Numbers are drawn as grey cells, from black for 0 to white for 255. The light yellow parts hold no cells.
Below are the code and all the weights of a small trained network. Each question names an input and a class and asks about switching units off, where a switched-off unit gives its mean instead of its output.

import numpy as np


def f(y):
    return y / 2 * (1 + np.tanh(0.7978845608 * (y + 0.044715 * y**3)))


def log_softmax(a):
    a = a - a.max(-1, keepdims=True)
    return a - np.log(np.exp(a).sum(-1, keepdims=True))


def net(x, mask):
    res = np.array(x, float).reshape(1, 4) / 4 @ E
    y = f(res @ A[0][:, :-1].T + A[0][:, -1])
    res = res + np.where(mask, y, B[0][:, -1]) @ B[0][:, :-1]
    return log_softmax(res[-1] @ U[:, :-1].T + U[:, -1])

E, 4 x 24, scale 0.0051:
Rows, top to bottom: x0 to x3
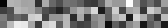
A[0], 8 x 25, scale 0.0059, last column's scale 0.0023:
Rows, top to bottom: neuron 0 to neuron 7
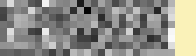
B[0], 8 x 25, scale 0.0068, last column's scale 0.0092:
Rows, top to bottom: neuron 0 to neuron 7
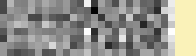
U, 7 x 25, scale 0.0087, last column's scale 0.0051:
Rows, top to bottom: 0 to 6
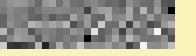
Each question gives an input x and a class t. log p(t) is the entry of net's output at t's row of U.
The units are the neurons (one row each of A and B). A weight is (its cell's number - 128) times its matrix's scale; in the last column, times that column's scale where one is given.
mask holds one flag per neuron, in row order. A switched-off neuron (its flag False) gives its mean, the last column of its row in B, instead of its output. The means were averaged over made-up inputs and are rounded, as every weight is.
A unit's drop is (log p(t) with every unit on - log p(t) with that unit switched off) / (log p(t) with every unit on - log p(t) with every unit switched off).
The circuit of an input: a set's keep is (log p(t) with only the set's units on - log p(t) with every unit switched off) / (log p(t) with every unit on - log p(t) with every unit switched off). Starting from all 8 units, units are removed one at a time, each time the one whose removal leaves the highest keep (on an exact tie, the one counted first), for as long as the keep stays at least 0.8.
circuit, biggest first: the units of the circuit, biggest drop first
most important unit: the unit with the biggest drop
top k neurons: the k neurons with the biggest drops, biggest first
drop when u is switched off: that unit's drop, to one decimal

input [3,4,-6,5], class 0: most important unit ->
neuron 2
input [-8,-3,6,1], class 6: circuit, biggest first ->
neuron 5; neuron 0
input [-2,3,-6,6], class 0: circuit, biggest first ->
neuron 2; neuron 3
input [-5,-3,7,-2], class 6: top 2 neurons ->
neuron 5; neuron 0
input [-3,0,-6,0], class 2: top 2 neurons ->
neuron 5; neuron 6
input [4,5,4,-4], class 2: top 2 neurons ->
neuron 7; neuron 6
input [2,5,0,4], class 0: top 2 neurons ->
neuron 3; neuron 6
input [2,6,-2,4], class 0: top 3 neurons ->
neuron 3; neuron 6; neuron 7
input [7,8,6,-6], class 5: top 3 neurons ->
neuron 1; neuron 4; neuron 0
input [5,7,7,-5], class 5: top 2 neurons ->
neuron 1; neuron 4
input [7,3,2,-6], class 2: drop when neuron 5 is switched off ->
-0.1
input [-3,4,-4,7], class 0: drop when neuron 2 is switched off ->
0.3
